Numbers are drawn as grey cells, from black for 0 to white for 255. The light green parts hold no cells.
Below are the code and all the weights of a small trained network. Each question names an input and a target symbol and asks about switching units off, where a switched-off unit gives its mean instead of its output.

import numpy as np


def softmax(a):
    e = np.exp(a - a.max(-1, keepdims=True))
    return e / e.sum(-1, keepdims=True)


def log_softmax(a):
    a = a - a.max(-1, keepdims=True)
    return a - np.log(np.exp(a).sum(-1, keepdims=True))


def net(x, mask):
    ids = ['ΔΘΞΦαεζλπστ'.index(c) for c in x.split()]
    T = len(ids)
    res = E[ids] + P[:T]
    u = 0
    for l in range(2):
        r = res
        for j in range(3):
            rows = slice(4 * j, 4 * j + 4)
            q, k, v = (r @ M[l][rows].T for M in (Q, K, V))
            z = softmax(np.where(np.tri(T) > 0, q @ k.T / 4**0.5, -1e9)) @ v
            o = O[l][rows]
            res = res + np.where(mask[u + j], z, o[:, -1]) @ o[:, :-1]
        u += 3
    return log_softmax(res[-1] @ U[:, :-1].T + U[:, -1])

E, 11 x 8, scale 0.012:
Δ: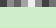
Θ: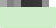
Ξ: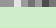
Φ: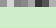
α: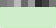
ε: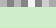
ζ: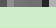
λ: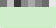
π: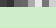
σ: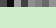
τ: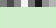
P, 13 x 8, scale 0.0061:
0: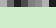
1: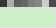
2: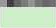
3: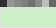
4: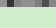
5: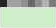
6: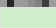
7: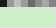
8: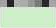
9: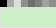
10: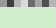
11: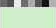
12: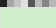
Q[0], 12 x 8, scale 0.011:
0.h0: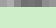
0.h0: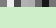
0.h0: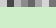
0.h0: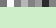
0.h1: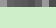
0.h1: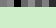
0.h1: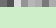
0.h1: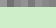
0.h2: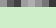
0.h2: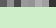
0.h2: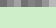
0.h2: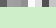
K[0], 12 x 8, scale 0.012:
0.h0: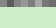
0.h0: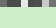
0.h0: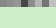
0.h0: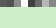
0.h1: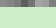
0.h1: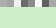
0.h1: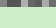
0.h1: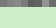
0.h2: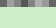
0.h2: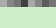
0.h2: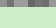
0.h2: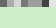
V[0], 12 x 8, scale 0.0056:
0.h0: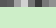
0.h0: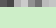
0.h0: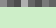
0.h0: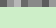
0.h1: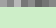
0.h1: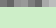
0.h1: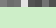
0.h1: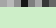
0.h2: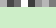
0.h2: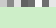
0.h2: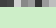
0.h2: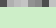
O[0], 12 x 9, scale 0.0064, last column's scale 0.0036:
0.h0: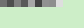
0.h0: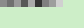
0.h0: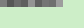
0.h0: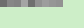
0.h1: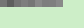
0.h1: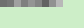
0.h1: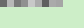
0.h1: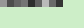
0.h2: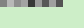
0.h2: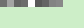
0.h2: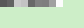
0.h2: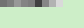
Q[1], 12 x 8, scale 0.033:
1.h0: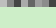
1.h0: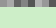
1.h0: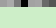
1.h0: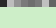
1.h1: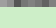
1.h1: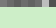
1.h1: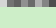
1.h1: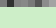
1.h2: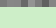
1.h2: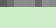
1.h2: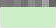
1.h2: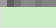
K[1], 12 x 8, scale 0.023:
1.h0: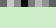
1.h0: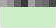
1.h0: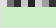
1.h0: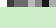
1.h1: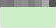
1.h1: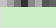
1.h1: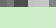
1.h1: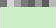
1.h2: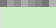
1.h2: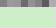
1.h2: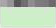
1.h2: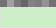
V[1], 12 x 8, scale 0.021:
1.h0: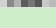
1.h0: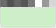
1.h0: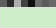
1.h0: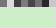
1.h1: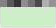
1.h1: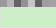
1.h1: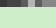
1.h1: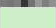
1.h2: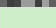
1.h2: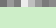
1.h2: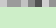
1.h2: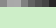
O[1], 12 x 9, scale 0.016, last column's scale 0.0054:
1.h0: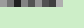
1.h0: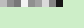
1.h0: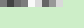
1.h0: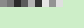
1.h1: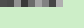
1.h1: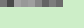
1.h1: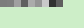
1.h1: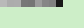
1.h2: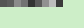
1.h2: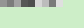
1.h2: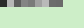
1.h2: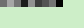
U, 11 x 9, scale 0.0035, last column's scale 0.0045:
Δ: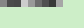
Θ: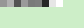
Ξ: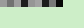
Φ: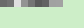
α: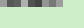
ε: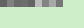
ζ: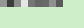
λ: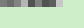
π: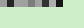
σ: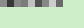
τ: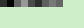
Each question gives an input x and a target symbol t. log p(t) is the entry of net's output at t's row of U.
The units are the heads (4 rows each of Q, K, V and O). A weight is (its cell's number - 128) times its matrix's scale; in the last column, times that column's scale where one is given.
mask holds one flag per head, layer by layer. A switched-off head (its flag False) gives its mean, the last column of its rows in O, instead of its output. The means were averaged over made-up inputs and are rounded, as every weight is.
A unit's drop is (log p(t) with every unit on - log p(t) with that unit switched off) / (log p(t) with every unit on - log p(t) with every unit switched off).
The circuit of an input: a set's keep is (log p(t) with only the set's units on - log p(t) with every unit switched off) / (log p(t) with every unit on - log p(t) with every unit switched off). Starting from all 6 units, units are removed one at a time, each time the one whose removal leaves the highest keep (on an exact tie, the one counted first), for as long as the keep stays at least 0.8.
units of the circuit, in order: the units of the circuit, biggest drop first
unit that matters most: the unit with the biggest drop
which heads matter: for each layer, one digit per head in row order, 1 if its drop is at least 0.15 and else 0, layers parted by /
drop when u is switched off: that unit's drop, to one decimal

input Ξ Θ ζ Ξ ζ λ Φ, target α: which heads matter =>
000 / 100
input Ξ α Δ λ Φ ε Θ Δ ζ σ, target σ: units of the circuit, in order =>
(1.h0)
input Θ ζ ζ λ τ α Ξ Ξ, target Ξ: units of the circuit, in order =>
(1.h2, 0.h1)
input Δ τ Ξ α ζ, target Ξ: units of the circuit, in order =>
(1.h2, 0.h1)
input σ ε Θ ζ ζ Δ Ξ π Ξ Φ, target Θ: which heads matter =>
000 / 010
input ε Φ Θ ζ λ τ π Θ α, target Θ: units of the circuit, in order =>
(0.h2, 1.h1)
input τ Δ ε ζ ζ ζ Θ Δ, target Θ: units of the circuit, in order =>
(0.h2, 1.h1, 0.h0)
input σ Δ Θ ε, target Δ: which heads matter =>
000 / 100
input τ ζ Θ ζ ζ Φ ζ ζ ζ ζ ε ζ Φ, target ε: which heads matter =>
111 / 001
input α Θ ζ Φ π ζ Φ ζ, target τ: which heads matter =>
010 / 100
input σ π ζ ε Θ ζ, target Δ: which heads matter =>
000 / 100
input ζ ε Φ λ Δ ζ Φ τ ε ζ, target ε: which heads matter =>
010 / 001
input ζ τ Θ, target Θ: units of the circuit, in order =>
(0.h2, 1.h1, 0.h0)
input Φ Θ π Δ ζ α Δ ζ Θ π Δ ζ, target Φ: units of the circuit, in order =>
(1.h0)
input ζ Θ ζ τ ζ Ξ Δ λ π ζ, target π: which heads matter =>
010 / 001
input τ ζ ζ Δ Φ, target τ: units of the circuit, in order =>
(0.h1, 1.h1, 1.h0)
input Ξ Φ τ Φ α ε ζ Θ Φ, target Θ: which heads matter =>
101 / 010
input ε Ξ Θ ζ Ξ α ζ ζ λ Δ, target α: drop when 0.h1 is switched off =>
0.0
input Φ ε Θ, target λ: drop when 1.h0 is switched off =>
0.8
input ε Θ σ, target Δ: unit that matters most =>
1.h0
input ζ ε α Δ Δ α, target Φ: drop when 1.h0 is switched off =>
0.8
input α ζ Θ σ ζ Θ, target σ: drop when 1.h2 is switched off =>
0.1
